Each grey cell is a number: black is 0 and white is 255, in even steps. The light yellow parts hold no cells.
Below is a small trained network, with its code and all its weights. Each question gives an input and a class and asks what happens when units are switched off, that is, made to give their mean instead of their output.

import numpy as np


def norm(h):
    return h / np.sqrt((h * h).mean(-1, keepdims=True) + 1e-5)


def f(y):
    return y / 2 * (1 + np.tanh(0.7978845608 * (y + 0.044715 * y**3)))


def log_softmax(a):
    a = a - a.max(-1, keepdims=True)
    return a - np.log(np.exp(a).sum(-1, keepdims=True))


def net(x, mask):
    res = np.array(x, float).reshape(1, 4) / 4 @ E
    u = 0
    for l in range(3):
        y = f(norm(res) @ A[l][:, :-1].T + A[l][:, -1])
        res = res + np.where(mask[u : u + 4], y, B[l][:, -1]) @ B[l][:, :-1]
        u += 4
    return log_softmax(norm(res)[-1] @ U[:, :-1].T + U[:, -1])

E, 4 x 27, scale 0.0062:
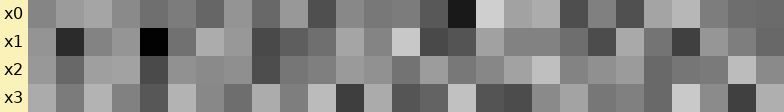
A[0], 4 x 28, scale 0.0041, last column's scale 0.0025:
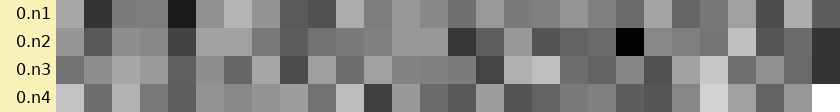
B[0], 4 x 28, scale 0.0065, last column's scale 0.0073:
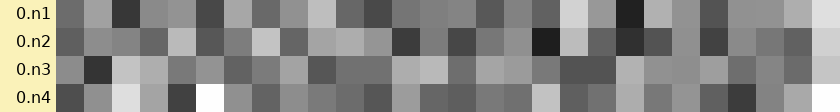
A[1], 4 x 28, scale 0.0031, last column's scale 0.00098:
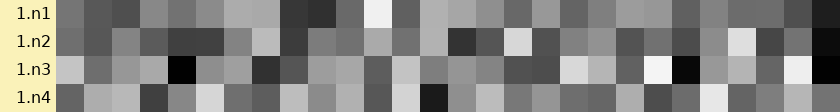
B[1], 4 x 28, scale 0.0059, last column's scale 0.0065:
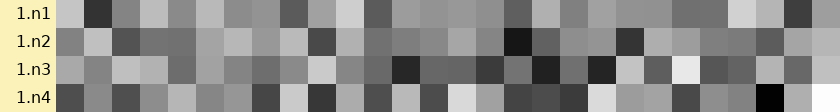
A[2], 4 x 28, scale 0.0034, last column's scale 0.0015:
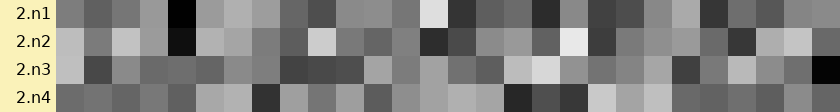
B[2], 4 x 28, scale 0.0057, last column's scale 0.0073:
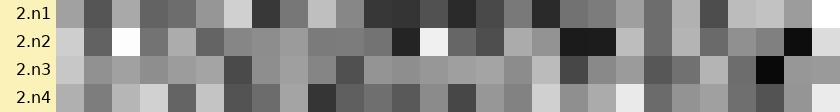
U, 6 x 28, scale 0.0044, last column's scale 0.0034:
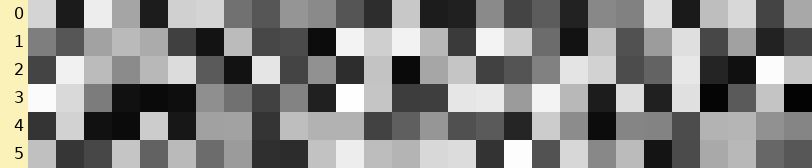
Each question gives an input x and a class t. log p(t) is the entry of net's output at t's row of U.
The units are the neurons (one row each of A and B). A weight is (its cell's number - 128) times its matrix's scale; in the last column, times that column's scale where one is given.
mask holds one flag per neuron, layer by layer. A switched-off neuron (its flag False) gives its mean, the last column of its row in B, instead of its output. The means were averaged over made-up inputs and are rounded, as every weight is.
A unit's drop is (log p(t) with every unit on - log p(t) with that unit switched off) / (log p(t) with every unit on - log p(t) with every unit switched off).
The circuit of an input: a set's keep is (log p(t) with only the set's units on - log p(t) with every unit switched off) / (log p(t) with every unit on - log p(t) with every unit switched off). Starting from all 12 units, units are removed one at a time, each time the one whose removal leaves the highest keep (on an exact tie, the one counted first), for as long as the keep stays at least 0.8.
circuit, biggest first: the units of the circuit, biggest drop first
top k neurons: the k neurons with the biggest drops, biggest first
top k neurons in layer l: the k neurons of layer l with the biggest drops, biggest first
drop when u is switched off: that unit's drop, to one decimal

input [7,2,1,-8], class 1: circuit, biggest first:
(2.n3, 1.n3, 0.n4)
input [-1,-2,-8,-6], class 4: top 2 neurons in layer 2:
(2.n4, 2.n2)
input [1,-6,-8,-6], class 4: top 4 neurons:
(0.n4, 2.n4, 1.n4, 0.n3)
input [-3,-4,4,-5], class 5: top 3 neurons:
(0.n1, 0.n2, 0.n4)
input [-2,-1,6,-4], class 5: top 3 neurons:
(0.n1, 1.n1, 0.n4)
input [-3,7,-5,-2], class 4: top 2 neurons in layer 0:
(0.n2, 0.n4)
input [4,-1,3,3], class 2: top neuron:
(1.n4)
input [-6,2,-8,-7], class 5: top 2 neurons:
(0.n2, 2.n1)
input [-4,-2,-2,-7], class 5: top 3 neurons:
(0.n1, 0.n2, 2.n1)
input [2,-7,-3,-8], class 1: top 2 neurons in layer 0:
(0.n4, 0.n1)
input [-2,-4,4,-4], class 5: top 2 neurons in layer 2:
(2.n1, 2.n2)
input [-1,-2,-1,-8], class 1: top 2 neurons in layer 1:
(1.n4, 1.n2)
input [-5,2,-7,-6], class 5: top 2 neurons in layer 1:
(1.n3, 1.n1)
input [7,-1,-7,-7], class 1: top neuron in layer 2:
(2.n1)
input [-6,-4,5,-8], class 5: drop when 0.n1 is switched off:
0.2
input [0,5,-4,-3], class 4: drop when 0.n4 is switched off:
0.2
